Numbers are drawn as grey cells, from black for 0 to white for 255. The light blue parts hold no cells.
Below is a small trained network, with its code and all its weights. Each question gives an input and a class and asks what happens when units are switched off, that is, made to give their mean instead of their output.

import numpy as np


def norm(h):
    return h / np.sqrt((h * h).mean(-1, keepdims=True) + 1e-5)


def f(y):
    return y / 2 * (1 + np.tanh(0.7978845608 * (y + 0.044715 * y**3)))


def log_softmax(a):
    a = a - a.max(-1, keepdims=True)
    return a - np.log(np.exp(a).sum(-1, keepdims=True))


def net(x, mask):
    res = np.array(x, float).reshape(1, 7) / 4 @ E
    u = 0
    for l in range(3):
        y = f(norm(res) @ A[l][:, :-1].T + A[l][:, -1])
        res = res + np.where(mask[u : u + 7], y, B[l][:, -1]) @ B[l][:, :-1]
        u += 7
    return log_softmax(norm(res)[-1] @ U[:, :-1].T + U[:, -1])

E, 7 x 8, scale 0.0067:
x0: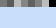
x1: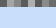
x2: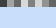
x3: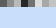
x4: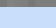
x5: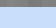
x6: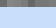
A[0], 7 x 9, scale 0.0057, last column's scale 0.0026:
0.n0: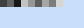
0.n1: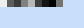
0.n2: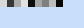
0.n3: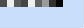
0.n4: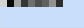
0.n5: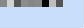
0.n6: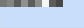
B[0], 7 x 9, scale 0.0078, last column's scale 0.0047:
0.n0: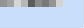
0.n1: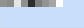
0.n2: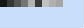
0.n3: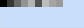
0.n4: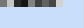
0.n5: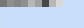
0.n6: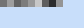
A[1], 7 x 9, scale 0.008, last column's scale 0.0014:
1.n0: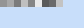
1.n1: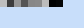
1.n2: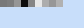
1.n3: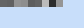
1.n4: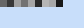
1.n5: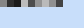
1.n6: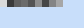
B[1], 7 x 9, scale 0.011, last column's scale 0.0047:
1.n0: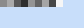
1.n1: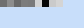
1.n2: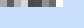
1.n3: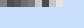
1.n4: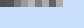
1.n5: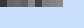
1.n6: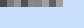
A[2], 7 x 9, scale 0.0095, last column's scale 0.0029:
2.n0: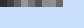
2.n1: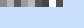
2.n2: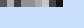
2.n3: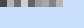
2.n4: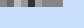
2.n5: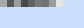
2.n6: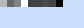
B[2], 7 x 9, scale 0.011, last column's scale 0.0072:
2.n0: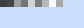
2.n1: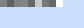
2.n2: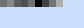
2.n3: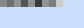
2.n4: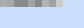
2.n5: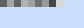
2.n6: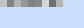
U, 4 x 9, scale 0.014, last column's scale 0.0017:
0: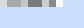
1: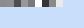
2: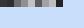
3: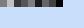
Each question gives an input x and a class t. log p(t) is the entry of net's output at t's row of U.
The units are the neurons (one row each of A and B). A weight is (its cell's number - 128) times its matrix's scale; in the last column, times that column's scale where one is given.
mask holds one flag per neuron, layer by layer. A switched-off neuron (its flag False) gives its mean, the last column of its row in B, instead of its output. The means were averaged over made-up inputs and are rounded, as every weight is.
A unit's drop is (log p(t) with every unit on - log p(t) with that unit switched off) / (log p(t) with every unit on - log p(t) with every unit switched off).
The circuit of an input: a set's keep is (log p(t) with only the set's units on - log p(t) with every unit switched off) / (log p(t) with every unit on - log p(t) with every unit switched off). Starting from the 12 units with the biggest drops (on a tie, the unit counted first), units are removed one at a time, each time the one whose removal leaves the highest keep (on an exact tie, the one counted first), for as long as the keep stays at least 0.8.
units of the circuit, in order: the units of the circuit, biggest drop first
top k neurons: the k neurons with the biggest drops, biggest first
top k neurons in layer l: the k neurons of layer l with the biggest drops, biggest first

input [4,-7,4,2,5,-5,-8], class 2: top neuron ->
[0.n2]
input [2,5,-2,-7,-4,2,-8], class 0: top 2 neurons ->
[0.n1; 0.n2]
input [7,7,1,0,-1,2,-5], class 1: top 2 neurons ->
[1.n1; 1.n3]
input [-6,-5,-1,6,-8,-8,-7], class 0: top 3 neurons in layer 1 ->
[1.n2; 1.n1; 1.n3]
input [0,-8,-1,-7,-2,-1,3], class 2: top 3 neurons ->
[0.n2; 2.n0; 1.n5]
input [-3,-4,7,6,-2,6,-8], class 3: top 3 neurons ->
[1.n0; 0.n1; 2.n2]
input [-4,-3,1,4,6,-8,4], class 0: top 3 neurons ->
[1.n2; 1.n1; 1.n3]
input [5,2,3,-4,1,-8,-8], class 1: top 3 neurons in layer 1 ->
[1.n3; 1.n2; 1.n1]
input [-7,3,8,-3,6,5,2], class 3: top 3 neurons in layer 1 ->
[1.n0; 1.n3; 1.n1]
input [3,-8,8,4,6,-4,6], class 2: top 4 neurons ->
[0.n2; 1.n5; 2.n0; 0.n5]
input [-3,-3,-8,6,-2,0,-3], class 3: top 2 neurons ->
[0.n4; 0.n1]
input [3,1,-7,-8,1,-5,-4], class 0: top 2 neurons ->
[0.n1; 1.n0]
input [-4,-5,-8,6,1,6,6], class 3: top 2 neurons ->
[0.n4; 0.n1]
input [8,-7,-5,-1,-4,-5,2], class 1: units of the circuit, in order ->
[1.n1]
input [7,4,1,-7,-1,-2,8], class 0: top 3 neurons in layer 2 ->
[2.n6; 2.n4; 2.n1]
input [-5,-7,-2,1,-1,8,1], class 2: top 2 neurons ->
[0.n2; 2.n0]
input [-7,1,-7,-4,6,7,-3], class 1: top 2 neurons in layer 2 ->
[2.n1; 2.n3]
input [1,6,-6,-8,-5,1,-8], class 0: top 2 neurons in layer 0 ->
[0.n1; 0.n2]
